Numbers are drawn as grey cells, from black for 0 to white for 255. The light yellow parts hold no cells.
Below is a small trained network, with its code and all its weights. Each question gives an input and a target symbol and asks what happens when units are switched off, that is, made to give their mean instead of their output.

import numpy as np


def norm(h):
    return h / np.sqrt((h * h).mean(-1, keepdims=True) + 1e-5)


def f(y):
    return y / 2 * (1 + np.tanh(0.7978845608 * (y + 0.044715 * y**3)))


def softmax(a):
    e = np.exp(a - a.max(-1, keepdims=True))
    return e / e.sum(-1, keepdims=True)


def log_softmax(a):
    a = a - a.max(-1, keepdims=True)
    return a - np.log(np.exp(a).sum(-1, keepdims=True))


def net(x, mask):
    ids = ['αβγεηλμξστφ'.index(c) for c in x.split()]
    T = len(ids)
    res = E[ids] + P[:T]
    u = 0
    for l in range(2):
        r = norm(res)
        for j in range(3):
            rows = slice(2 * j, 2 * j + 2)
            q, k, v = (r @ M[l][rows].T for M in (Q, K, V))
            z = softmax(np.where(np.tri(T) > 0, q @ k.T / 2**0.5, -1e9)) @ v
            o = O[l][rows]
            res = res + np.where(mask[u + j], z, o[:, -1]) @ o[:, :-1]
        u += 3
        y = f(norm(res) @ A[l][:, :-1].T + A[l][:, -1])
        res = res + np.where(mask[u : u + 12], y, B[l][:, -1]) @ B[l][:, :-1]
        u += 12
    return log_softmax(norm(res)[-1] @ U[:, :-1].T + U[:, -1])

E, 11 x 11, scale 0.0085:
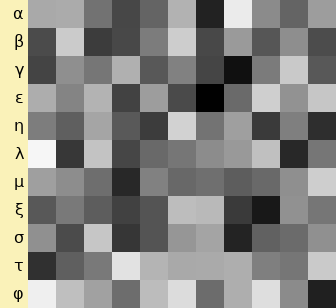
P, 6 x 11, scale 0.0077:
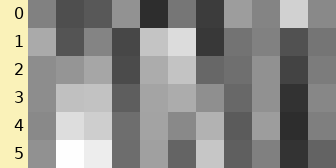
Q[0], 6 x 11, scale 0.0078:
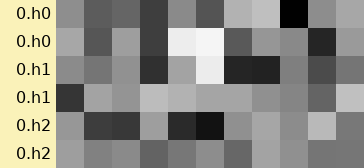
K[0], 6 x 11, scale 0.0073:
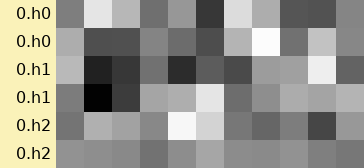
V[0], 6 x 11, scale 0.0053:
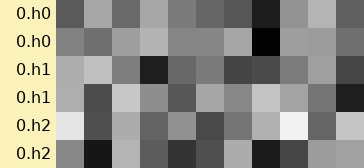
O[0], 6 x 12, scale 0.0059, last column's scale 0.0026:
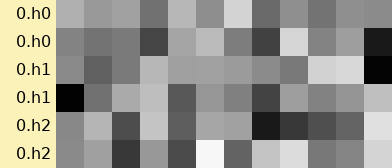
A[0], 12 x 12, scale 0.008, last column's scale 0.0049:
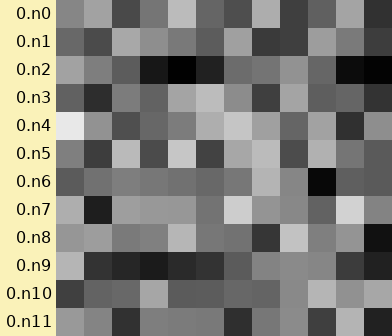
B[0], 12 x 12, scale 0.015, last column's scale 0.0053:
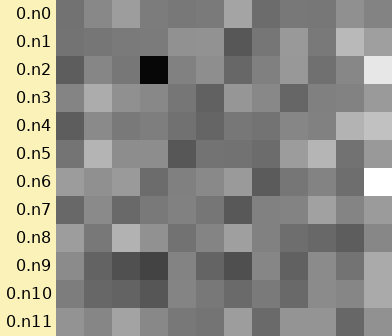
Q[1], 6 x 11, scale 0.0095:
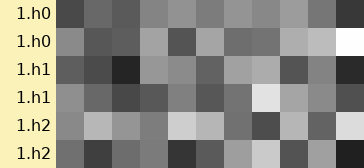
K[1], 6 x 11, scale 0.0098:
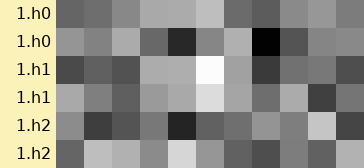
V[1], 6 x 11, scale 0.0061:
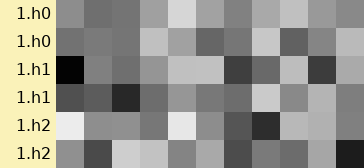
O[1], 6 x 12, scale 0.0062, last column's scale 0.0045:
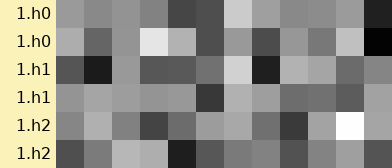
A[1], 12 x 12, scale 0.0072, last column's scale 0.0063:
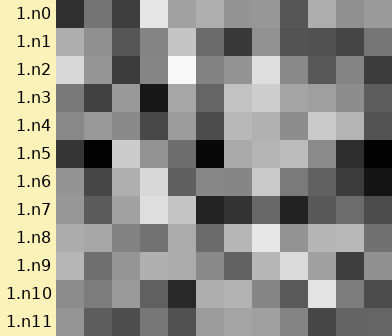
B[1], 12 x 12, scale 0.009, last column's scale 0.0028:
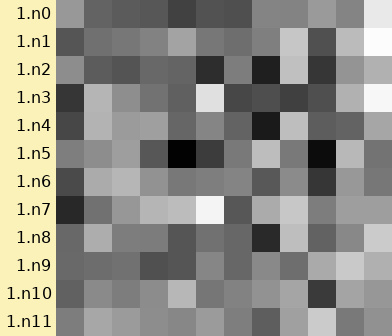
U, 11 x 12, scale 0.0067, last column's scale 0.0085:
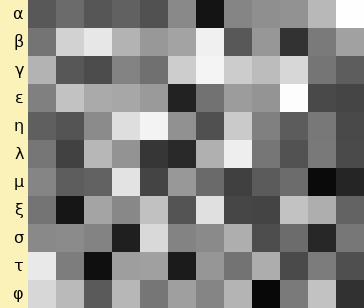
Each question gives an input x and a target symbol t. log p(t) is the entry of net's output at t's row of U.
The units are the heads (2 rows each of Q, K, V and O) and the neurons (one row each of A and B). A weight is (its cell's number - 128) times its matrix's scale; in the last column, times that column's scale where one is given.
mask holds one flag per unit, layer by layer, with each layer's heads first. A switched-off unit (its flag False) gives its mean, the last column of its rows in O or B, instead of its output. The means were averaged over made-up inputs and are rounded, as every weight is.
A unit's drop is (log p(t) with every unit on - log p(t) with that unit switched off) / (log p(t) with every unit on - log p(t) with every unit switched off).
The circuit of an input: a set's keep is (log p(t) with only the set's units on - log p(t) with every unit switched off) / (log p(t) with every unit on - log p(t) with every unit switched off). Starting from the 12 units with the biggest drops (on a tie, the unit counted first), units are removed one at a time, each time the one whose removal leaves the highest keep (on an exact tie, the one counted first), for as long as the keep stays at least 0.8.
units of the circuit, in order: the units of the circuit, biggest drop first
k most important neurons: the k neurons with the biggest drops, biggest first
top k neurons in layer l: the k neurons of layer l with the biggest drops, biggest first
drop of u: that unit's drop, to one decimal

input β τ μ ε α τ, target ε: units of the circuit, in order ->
[0.h2 0.n5]
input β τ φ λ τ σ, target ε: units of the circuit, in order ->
[0.h2 0.n5 0.h1]
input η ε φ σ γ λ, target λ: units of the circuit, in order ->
[1.h2 0.h1 1.n5 0.n2]
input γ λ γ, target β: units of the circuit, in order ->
[0.h0 0.n8]
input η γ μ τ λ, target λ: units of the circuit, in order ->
[0.h1 1.h2 1.n5 0.n2]
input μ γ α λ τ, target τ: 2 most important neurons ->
[1.n2 0.n2]
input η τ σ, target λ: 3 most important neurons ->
[1.n5 0.n2 0.n6]
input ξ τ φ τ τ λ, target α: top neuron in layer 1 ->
[1.n9]
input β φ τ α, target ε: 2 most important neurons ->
[0.n5 0.n2]
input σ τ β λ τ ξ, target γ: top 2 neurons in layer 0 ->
[0.n2 0.n6]
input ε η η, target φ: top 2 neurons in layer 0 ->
[0.n2 0.n10]
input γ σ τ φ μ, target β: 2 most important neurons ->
[0.n2 1.n4]
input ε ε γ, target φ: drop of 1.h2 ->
0.2
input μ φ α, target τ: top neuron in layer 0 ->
[0.n2]
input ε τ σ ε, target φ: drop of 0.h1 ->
0.3
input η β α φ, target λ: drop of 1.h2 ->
0.5
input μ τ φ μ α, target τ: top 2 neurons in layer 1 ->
[1.n2 1.n3]
